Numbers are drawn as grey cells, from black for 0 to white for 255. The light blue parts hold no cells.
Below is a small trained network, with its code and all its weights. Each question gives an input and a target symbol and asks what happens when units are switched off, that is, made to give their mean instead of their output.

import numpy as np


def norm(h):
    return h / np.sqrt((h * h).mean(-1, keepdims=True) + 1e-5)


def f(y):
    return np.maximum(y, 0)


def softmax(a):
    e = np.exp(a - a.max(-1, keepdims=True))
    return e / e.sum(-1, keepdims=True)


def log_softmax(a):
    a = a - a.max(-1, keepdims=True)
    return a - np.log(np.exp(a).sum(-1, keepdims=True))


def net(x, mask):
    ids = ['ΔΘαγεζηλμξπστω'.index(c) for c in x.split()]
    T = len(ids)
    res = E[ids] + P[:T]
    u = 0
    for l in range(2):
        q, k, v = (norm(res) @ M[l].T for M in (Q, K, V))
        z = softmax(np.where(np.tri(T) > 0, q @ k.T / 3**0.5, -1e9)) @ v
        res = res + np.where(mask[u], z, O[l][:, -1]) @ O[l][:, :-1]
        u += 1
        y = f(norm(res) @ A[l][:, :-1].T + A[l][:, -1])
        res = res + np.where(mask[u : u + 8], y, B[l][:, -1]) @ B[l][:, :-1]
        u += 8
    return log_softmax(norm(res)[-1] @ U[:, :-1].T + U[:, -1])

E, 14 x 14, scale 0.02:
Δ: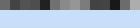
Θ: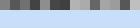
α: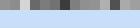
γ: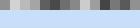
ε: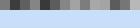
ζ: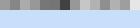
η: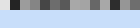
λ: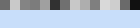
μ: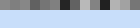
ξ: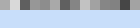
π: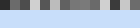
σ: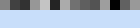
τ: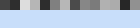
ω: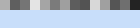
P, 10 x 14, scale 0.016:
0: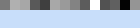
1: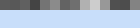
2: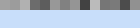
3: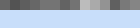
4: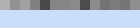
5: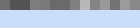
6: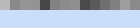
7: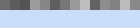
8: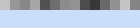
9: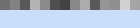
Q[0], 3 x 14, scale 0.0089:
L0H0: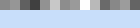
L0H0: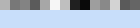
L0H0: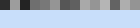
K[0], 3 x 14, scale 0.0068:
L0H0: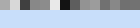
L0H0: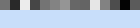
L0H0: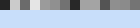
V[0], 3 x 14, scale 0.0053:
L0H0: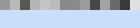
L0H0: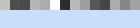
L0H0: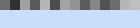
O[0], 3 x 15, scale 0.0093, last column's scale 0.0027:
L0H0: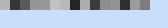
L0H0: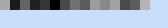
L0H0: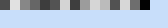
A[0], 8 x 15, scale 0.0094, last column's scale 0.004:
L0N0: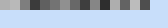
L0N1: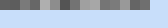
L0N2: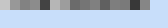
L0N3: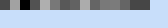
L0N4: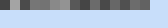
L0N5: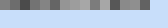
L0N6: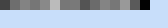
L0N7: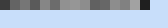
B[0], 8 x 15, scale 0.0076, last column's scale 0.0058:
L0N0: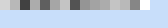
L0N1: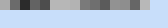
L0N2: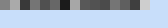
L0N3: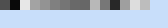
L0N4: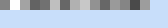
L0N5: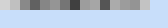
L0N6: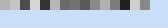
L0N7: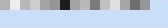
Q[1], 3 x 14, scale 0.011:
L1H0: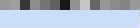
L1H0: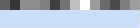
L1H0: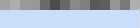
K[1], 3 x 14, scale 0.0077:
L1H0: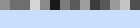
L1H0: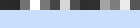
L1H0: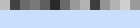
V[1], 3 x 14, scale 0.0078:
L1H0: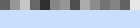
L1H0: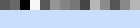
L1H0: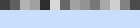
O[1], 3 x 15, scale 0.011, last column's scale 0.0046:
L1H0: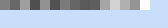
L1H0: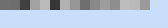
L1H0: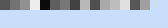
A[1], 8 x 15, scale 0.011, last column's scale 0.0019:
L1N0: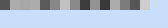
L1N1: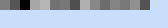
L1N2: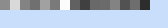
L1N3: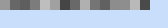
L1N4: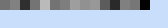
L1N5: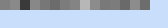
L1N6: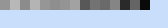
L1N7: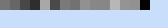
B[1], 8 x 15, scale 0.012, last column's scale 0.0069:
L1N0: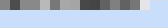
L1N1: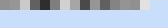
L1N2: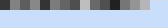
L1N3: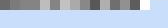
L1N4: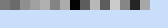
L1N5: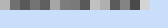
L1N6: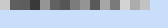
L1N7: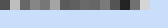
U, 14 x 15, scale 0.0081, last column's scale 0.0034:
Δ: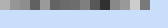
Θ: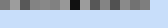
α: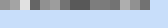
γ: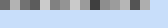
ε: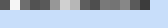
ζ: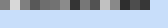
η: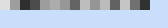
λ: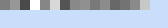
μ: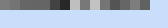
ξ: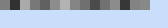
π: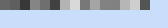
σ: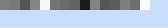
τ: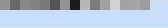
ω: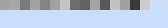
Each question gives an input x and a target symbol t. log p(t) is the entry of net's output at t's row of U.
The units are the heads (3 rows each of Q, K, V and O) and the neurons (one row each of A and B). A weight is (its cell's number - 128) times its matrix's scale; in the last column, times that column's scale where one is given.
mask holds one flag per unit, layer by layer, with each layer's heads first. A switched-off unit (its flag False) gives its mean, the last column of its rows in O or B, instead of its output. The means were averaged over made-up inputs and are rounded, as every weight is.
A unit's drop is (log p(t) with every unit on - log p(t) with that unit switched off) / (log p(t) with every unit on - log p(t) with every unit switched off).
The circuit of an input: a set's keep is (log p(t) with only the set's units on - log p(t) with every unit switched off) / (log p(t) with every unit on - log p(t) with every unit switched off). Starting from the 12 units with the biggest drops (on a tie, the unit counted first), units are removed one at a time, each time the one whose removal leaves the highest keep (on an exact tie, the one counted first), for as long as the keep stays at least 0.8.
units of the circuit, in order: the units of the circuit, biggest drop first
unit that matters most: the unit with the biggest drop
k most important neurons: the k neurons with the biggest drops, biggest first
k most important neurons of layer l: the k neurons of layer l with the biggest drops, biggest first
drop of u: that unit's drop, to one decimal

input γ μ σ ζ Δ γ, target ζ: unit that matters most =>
L1H0
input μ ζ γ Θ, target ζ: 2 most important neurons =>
[L1N7; L0N5]
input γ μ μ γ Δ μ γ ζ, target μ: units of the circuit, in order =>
[L0H0; L1N7]
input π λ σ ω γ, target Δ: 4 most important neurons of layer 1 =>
[L1N6; L1N0; L1N3; L1N7]
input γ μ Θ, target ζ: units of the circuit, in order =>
[L1N7; L0H0]
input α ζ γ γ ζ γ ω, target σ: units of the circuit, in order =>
[L1N0; L1N1; L0N0]
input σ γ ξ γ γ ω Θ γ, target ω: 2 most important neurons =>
[L1N4; L1N1]
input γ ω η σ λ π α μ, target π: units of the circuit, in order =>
[L1H0; L0N3]
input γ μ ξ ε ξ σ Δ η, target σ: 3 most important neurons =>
[L0N0; L1N4; L1N7]
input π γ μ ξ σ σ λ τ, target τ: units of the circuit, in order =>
[L1H0; L0N5]
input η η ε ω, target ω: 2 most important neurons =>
[L1N4; L1N1]
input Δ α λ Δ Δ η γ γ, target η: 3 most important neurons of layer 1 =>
[L1N5; L1N0; L1N6]
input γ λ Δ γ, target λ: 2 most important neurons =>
[L0N4; L0N0]
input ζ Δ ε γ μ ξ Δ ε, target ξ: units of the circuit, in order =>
[L0H0]
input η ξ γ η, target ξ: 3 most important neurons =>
[L1N1; L0N0; L1N6]
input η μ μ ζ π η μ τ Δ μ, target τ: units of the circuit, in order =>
[L1H0; L0N3]
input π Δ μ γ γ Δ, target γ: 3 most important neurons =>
[L0N7; L1N3; L0N5]
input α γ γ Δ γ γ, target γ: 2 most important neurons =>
[L1N3; L0N0]
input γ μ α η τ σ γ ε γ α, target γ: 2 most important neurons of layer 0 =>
[L0N5; L0N3]
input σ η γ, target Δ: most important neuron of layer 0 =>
[L0N5]
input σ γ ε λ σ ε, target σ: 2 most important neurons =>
[L0N0; L1N4]
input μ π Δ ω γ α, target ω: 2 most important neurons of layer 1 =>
[L1N4; L1N1]
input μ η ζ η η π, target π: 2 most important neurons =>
[L0N3; L1N1]
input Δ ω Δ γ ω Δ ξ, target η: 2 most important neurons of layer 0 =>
[L0N0; L0N3]
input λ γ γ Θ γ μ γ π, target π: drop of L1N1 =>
0.2
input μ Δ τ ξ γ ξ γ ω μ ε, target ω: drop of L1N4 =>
0.6
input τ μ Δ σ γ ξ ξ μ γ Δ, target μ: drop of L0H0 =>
1.3
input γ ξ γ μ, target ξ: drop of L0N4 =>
0.0
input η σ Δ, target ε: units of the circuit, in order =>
[L0H0]
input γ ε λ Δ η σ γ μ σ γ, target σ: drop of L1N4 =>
0.2
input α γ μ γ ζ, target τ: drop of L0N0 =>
0.2
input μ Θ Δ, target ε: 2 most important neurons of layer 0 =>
[L0N4; L0N3]
